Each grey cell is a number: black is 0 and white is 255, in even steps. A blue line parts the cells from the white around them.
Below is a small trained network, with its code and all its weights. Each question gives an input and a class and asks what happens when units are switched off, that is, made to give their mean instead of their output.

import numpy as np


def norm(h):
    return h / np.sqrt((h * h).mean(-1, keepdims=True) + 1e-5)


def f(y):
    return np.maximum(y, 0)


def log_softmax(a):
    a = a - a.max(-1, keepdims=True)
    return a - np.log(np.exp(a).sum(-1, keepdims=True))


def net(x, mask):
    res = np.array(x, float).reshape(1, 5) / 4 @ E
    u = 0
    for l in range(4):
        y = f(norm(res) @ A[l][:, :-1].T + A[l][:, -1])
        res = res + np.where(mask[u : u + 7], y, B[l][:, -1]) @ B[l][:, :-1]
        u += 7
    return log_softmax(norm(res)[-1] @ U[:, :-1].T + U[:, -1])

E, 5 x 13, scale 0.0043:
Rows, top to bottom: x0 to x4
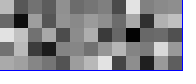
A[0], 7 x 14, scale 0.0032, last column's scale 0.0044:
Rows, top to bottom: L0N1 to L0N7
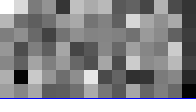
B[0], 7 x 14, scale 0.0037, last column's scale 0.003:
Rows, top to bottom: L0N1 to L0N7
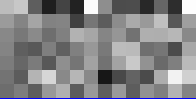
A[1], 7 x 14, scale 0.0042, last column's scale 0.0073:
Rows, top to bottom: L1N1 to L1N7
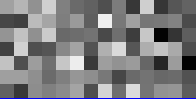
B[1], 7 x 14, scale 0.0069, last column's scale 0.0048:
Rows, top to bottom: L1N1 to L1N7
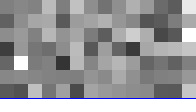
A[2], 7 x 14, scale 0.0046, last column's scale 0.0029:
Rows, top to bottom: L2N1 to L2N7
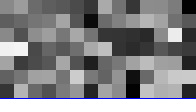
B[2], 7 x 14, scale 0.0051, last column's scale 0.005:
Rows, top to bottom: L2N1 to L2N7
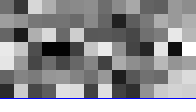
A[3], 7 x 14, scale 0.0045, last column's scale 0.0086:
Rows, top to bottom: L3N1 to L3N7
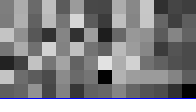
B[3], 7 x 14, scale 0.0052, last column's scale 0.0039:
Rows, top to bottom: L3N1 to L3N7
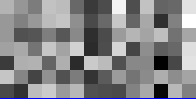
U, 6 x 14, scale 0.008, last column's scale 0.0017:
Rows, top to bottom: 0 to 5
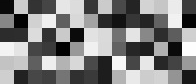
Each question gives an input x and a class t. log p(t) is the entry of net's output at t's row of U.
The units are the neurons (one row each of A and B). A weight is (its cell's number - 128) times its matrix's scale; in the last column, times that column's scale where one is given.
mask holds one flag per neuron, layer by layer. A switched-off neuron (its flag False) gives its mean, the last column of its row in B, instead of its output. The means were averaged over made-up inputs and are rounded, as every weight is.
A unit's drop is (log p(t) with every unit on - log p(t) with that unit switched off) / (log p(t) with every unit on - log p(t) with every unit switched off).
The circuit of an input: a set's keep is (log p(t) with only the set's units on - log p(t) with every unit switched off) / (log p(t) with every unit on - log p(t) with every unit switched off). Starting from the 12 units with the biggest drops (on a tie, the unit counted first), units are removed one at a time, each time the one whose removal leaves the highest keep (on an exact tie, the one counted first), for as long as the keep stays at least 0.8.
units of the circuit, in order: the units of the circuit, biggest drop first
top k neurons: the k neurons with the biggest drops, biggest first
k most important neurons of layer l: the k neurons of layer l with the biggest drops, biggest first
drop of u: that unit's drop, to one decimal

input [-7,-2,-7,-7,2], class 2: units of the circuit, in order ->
L3N5
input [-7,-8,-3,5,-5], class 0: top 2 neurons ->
L1N4, L2N7
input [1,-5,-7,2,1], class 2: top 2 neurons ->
L1N7, L0N5
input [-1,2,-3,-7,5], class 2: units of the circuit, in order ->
L1N7, L3N5
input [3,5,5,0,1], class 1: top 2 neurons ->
L0N6, L2N3
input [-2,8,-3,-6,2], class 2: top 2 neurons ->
L1N7, L3N5
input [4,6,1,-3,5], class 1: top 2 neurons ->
L0N6, L2N3
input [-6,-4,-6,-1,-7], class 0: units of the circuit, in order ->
L1N4, L2N7
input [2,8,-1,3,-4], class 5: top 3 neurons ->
L2N5, L1N2, L3N6
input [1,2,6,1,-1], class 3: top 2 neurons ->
L0N1, L2N4
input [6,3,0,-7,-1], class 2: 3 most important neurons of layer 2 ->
L2N6, L2N2, L2N5
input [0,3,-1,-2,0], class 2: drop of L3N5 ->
0.1
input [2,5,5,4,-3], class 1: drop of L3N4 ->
0.0
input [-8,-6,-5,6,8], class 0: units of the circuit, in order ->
L1N4
